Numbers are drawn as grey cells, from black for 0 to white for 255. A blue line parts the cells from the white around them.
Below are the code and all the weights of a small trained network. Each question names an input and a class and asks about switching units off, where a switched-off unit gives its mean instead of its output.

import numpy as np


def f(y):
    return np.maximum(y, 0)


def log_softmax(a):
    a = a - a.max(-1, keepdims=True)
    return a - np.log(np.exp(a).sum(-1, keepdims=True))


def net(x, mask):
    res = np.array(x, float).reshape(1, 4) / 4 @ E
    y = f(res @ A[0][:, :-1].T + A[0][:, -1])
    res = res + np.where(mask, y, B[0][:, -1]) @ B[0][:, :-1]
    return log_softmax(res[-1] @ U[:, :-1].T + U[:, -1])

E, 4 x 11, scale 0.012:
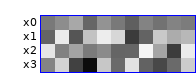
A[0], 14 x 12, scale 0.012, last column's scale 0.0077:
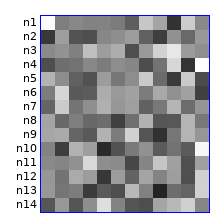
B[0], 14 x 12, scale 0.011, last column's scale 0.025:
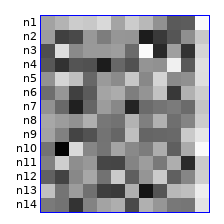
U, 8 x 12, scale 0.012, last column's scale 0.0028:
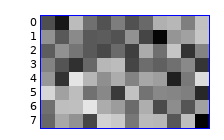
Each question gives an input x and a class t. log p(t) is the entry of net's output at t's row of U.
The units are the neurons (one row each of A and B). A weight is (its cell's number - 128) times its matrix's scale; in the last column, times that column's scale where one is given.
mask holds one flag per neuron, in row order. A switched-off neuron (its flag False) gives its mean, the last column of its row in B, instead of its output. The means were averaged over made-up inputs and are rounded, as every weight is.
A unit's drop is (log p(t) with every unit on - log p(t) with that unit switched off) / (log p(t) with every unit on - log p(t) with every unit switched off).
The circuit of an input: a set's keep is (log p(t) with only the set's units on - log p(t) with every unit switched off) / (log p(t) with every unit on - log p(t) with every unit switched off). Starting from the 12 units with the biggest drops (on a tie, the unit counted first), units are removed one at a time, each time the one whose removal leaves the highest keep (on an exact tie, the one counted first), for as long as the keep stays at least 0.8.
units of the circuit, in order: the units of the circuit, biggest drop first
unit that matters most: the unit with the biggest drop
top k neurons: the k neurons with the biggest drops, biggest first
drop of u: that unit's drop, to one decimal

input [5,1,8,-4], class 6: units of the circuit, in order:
n3, n11
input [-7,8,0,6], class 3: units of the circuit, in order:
n7
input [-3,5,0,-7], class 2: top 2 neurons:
n1, n11
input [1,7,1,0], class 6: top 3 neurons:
n3, n4, n11
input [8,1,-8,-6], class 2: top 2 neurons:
n11, n3
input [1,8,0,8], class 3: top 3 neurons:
n7, n2, n1
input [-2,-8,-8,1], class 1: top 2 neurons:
n13, n2
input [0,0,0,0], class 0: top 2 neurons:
n1, n3
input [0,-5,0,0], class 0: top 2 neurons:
n1, n10
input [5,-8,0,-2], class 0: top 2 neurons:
n1, n13
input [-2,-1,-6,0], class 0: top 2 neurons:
n4, n9
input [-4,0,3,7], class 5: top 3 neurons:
n13, n12, n9
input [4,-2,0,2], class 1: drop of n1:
0.6
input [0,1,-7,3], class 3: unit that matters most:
n7
